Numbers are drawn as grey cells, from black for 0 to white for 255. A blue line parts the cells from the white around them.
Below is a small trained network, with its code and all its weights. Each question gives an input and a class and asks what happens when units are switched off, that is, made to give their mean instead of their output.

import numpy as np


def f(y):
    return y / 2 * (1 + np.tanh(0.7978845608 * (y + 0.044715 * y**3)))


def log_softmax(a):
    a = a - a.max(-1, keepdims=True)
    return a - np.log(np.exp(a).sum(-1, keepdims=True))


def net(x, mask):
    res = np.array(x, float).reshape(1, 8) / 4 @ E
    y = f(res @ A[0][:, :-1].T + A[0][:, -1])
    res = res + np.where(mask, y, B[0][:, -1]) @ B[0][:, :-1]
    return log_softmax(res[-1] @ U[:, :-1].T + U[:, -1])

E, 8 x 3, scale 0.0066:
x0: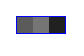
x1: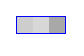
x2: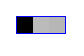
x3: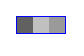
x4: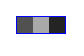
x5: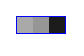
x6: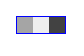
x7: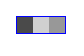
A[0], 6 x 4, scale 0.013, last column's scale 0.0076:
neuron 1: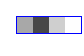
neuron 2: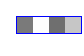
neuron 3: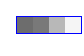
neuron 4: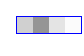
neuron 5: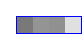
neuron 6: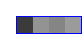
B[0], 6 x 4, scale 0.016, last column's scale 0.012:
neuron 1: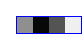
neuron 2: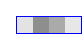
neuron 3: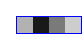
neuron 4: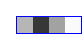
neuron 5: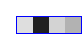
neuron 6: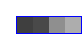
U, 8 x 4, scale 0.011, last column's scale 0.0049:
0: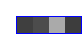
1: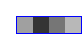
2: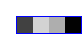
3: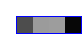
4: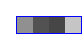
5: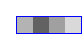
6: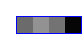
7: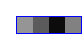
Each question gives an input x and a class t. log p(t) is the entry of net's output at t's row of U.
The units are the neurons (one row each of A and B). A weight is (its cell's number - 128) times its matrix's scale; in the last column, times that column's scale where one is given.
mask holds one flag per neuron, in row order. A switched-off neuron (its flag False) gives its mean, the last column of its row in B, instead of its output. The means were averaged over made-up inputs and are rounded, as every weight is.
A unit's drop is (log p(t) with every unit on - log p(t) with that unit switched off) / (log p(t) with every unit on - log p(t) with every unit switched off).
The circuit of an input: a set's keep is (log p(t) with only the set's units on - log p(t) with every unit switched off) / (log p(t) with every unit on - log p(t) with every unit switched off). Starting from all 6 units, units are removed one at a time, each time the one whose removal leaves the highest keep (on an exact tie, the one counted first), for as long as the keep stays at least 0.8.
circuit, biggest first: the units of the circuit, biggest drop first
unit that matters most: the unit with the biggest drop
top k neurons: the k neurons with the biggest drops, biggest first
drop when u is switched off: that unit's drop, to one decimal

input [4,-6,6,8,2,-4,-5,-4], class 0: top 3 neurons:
neuron 6; neuron 2; neuron 4
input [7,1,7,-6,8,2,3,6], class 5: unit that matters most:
neuron 2
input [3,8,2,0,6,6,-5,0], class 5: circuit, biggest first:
neuron 1; neuron 2
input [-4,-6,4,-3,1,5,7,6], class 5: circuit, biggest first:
neuron 2; neuron 1
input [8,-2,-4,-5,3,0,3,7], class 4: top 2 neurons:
neuron 4; neuron 5
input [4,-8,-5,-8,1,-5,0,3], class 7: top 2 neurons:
neuron 4; neuron 5
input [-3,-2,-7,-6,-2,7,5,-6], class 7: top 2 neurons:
neuron 5; neuron 2
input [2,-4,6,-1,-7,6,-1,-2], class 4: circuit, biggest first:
neuron 4; neuron 2
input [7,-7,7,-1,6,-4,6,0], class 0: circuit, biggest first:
neuron 6; neuron 1
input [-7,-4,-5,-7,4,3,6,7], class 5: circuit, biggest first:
neuron 1; neuron 3
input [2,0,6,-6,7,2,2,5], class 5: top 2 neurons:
neuron 2; neuron 1
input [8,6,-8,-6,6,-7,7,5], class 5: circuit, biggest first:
neuron 2; neuron 1
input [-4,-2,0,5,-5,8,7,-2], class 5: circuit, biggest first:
neuron 1; neuron 2
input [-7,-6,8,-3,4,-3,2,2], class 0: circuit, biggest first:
neuron 6
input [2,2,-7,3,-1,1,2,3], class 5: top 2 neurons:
neuron 1; neuron 3
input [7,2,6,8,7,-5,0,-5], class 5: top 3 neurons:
neuron 2; neuron 1; neuron 5
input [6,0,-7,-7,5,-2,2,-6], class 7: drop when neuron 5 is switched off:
0.1
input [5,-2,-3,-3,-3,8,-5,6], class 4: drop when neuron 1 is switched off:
0.1
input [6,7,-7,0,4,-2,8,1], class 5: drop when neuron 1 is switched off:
0.1
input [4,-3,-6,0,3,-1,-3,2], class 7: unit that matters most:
neuron 4
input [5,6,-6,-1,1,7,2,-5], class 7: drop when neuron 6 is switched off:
0.0
